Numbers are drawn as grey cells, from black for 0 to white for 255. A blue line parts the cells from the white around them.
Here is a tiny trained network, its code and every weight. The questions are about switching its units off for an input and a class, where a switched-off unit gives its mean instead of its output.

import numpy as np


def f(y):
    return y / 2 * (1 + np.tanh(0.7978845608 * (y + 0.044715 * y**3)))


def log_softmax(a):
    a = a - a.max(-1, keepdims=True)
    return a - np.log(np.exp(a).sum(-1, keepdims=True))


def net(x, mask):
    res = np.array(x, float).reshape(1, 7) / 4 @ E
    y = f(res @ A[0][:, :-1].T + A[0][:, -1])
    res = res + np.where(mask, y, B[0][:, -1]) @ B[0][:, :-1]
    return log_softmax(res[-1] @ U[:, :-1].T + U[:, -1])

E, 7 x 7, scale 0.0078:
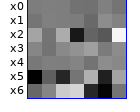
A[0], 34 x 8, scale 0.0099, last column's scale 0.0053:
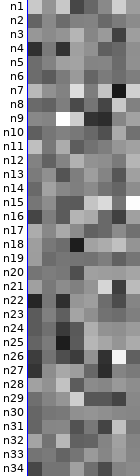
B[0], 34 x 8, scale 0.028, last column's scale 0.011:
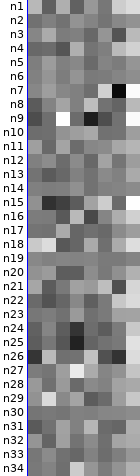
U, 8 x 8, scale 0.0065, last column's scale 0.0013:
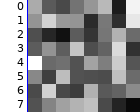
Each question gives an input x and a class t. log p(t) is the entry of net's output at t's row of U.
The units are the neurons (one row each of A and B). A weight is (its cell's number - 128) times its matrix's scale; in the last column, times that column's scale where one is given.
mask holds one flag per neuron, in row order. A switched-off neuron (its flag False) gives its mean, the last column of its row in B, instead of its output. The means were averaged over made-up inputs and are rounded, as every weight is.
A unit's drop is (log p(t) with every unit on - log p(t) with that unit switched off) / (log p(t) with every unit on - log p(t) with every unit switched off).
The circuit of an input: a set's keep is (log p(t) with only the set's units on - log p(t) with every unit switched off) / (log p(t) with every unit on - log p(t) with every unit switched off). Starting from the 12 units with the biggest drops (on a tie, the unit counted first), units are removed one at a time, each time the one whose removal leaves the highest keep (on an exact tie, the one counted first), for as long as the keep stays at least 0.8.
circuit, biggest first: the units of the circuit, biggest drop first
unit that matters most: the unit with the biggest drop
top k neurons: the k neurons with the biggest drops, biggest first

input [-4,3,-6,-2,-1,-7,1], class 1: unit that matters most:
n29
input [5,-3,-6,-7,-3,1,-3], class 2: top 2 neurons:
[n22, n16]
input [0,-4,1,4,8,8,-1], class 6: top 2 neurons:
[n26, n8]
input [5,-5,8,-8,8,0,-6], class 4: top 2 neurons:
[n1, n18]
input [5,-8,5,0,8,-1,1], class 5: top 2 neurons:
[n15, n21]
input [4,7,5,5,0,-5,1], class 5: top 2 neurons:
[n9, n15]
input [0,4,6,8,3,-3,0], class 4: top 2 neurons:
[n18, n1]
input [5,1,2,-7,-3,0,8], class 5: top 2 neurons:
[n9, n7]
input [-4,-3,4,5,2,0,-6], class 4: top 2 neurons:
[n1, n7]
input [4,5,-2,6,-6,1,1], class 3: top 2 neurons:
[n15, n25]
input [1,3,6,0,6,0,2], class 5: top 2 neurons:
[n1, n7]
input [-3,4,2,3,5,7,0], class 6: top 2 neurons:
[n26, n9]
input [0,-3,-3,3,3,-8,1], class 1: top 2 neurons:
[n15, n9]
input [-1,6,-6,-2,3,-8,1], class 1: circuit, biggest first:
[n29]
